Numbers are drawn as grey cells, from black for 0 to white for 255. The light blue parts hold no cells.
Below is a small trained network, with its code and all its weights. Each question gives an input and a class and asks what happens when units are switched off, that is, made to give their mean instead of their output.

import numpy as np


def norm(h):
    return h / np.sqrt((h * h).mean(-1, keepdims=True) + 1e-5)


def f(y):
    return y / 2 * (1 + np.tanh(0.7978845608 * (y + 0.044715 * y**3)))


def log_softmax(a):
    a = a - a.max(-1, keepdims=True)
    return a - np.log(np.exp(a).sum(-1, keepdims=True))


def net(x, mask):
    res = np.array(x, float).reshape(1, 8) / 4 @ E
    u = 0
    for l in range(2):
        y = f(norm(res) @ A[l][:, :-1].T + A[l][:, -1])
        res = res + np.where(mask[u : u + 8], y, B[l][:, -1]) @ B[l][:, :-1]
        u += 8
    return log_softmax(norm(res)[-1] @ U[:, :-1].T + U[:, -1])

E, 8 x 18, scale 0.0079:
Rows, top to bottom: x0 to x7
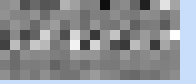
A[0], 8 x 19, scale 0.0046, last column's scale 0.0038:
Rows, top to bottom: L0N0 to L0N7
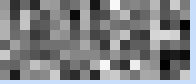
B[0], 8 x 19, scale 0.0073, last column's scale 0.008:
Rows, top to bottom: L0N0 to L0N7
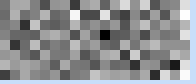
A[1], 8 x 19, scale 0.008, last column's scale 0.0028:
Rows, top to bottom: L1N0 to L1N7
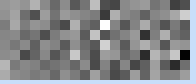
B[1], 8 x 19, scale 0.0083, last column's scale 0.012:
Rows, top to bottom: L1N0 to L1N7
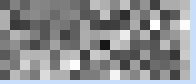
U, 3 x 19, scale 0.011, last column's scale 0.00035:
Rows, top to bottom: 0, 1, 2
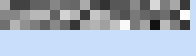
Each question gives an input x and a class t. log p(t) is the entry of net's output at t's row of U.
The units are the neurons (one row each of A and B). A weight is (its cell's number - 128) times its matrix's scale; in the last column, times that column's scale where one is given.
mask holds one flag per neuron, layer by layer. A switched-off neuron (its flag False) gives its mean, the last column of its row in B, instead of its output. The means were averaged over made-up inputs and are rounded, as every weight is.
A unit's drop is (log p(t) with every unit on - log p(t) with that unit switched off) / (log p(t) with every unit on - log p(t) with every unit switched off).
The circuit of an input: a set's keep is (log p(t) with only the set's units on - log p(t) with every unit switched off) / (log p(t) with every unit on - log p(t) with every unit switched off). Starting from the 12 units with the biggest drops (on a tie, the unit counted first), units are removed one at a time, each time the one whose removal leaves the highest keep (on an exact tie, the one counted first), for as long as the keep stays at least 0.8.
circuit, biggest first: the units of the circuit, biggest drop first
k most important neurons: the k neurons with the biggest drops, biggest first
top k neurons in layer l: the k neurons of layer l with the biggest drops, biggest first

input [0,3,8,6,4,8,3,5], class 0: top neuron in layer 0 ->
[L0N3]
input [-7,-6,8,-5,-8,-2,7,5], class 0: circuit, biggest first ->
[L1N2, L0N1]
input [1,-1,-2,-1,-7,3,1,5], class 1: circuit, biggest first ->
[L0N1, L1N5]
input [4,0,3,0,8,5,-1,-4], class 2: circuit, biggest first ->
[L0N1, L1N3]
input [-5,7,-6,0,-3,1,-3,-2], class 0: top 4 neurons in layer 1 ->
[L1N2, L1N3, L1N7, L1N0]
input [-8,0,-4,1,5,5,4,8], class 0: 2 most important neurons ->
[L1N2, L1N5]
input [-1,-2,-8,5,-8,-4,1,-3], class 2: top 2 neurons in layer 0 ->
[L0N7, L0N0]
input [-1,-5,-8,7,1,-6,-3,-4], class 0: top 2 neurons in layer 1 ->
[L1N3, L1N7]
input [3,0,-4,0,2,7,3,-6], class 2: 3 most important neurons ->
[L0N1, L1N3, L0N5]
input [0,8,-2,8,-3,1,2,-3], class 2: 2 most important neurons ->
[L0N0, L1N2]
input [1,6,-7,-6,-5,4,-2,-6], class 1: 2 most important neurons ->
[L1N5, L0N1]
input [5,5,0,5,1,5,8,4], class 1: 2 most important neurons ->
[L1N2, L0N7]
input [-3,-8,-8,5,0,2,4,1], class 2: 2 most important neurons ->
[L0N1, L0N0]
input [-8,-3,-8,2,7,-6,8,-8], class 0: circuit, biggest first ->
[L1N2]
